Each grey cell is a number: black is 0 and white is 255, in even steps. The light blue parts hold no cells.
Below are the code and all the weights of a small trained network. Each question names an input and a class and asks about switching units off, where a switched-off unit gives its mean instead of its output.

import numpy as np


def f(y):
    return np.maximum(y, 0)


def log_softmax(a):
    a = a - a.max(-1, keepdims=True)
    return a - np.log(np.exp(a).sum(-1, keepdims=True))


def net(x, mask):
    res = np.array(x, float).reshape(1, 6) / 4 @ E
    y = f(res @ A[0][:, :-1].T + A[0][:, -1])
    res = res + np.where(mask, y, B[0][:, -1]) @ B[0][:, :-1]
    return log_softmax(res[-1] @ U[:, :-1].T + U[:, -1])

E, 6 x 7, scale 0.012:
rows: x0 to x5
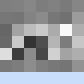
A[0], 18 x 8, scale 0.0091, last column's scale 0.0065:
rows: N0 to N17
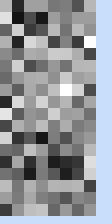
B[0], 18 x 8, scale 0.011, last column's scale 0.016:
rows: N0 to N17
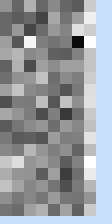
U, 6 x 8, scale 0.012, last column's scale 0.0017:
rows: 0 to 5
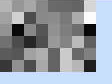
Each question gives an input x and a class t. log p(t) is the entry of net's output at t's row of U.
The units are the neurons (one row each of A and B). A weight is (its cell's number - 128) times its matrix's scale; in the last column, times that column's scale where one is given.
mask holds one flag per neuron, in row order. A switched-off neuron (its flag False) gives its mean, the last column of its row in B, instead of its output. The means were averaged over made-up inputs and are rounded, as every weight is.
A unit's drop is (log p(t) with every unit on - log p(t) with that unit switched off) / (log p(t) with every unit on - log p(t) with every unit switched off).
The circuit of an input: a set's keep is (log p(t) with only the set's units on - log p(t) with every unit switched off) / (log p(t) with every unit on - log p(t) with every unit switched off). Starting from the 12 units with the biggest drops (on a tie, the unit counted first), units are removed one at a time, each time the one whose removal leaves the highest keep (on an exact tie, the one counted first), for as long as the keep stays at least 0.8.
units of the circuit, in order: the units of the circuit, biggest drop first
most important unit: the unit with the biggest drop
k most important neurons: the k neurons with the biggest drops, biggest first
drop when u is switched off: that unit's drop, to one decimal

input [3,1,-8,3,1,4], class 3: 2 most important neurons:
(N11, N1)
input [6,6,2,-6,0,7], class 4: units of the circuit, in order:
(N13, N14)
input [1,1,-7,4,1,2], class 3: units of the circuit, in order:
(N11, N1)
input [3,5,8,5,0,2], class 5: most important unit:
N8
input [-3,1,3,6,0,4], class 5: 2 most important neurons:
(N13, N14)
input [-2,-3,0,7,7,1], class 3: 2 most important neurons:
(N1, N13)
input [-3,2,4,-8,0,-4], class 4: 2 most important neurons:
(N13, N14)
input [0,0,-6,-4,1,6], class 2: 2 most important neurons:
(N11, N7)
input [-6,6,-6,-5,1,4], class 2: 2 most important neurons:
(N11, N7)
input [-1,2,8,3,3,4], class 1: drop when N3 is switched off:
0.1
